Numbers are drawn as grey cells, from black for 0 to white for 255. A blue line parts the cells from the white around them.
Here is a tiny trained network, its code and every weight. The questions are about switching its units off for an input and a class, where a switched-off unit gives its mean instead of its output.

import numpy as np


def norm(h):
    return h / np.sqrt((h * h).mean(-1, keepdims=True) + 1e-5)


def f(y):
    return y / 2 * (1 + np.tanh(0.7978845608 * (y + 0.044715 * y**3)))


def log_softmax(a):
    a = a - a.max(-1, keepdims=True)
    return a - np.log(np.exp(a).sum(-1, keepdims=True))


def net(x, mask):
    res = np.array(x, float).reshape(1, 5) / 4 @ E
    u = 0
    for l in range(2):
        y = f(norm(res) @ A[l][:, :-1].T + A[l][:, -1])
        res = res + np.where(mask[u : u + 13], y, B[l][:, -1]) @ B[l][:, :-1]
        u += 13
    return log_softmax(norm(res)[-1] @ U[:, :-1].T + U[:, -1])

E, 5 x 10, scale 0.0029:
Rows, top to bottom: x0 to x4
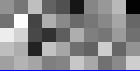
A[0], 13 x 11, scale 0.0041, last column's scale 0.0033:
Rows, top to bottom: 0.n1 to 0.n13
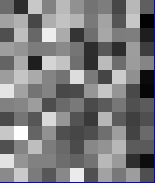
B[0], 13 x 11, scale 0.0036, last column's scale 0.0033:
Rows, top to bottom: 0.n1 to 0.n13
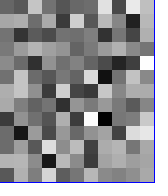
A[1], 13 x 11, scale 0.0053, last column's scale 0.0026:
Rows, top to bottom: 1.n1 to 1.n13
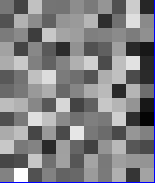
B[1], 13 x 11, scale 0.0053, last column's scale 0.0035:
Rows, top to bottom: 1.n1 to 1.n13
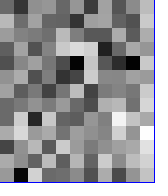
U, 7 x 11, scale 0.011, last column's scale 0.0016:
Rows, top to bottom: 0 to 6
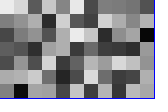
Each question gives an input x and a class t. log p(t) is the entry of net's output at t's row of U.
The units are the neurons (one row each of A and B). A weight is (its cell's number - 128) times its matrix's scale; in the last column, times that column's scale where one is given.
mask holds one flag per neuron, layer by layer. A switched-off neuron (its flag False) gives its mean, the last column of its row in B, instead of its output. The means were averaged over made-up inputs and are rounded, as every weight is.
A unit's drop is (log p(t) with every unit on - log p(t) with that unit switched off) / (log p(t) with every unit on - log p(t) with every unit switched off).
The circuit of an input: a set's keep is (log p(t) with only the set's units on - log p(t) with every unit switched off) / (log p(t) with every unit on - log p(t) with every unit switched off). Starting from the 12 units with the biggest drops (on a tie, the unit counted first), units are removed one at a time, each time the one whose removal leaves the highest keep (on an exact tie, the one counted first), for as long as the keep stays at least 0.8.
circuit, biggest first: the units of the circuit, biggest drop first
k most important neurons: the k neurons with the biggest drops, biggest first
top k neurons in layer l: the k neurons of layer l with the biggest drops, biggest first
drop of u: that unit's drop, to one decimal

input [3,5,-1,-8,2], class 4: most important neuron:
1.n9
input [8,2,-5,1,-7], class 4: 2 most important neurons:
1.n9, 0.n5
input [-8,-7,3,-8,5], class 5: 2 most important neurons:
1.n5, 1.n2
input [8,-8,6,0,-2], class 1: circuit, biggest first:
0.n7, 0.n12
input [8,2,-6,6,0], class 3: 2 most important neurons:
0.n3, 0.n9
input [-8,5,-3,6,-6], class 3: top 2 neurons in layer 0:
0.n9, 0.n3
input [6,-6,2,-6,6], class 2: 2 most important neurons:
1.n4, 0.n10
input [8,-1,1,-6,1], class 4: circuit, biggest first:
1.n9, 0.n11
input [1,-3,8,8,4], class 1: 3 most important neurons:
0.n7, 1.n8, 0.n12
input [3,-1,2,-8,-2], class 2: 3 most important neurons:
1.n4, 0.n8, 0.n13
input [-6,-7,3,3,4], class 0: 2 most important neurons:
1.n10, 0.n2
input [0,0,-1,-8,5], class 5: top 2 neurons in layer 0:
0.n10, 0.n6
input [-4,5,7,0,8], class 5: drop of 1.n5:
0.2
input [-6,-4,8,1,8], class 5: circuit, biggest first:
1.n5
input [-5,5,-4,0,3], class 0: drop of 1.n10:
0.1
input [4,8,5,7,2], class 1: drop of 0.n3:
0.0
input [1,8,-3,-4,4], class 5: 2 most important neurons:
0.n6, 1.n2
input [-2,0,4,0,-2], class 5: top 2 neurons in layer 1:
1.n5, 1.n12
